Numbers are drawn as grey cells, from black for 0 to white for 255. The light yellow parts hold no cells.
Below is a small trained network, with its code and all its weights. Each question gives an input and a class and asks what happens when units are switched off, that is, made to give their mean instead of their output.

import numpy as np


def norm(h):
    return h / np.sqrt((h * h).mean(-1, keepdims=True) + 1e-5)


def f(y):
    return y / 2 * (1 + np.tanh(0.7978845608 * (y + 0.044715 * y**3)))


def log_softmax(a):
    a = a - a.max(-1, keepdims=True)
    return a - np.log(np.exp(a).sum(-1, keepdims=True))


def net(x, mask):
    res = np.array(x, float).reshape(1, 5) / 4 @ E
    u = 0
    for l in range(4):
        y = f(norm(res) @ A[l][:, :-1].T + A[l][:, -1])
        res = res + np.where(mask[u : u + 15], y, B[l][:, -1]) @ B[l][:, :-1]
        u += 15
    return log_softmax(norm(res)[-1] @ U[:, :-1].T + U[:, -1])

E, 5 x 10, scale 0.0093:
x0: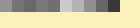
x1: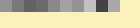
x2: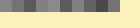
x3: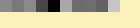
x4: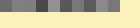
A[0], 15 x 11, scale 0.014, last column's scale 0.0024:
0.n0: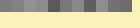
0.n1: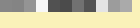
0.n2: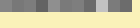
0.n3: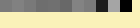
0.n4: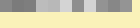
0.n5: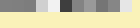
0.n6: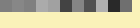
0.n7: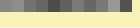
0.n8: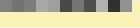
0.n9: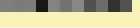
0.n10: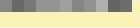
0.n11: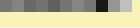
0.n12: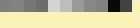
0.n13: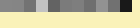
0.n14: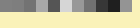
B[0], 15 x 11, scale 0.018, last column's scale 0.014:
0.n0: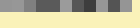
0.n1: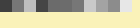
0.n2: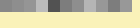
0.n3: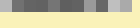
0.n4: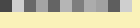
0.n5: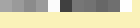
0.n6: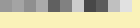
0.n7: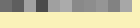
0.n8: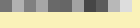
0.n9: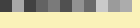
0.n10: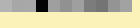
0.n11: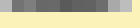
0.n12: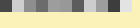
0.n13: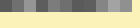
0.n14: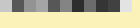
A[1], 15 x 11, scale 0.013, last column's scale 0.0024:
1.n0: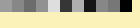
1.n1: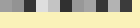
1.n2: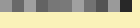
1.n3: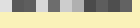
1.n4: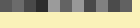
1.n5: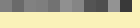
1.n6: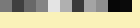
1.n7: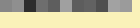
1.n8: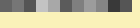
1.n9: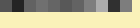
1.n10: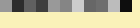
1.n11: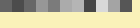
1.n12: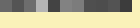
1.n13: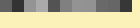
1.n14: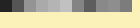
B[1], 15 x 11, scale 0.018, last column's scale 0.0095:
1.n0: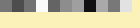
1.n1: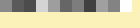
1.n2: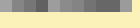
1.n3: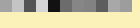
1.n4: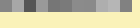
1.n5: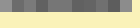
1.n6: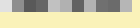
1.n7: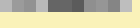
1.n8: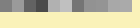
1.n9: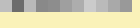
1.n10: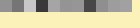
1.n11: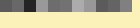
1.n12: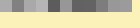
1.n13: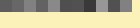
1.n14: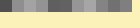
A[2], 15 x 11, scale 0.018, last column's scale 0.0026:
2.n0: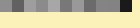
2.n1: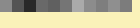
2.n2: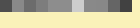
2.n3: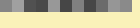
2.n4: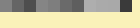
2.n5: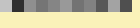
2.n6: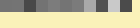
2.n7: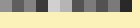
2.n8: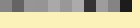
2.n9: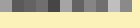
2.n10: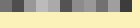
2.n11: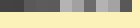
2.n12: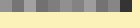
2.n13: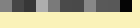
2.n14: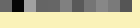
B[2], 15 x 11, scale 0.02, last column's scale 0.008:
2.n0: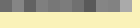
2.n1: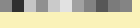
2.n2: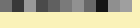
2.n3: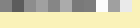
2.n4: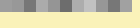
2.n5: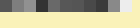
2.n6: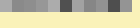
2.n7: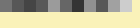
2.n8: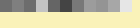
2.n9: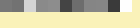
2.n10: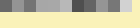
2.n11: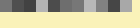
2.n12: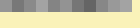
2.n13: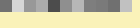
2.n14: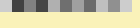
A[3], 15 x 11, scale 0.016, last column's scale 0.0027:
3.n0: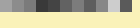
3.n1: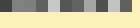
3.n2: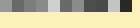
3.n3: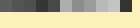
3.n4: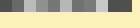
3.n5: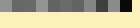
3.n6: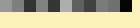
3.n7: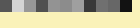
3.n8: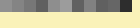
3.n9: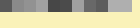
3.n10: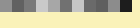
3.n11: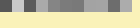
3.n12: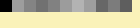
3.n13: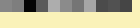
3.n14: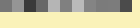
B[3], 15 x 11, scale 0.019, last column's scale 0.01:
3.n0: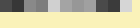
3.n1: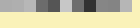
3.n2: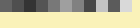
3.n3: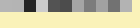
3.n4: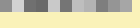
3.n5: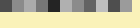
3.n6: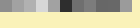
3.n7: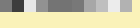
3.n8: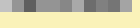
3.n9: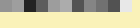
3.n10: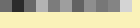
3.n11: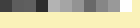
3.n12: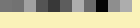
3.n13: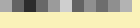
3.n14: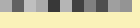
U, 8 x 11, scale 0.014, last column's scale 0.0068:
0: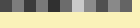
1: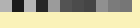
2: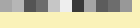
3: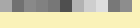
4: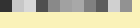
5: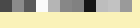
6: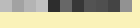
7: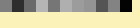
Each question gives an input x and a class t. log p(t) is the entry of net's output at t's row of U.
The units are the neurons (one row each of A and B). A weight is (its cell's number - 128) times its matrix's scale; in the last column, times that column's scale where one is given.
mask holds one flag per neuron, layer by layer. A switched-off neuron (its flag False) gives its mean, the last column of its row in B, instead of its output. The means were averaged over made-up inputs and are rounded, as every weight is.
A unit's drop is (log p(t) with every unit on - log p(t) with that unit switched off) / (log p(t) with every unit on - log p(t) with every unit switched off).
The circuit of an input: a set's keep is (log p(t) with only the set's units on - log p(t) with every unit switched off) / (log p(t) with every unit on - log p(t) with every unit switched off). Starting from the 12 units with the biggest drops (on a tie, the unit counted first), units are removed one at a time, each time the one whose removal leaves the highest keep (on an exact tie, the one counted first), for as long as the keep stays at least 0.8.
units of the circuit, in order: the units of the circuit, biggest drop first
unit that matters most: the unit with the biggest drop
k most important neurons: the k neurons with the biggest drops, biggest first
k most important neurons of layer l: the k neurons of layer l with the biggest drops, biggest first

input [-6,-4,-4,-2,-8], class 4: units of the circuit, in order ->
(0.n1)
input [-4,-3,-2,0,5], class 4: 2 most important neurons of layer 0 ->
(0.n1, 0.n2)
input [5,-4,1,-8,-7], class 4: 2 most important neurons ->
(0.n12, 0.n4)
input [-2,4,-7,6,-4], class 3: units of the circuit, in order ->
(0.n14, 0.n6, 0.n8, 2.n4)
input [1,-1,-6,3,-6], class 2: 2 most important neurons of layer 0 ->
(0.n8, 0.n6)
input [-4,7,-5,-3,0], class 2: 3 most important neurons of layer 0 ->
(0.n4, 0.n6, 0.n8)
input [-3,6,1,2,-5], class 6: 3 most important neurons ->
(0.n5, 0.n12, 0.n11)
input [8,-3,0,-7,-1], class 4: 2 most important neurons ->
(0.n12, 0.n6)
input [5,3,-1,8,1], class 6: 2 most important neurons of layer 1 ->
(1.n3, 1.n7)
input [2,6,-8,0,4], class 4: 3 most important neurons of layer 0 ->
(0.n14, 0.n4, 0.n5)
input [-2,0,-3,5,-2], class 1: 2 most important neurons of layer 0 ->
(0.n4, 0.n12)
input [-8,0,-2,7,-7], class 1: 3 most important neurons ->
(0.n4, 0.n12, 0.n9)
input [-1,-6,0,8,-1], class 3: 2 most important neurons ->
(0.n14, 0.n5)
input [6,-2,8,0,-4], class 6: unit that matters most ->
0.n14
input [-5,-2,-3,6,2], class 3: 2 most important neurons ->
(0.n5, 0.n14)
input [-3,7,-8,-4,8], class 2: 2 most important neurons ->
(0.n6, 0.n8)
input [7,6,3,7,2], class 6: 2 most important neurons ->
(0.n14, 0.n1)
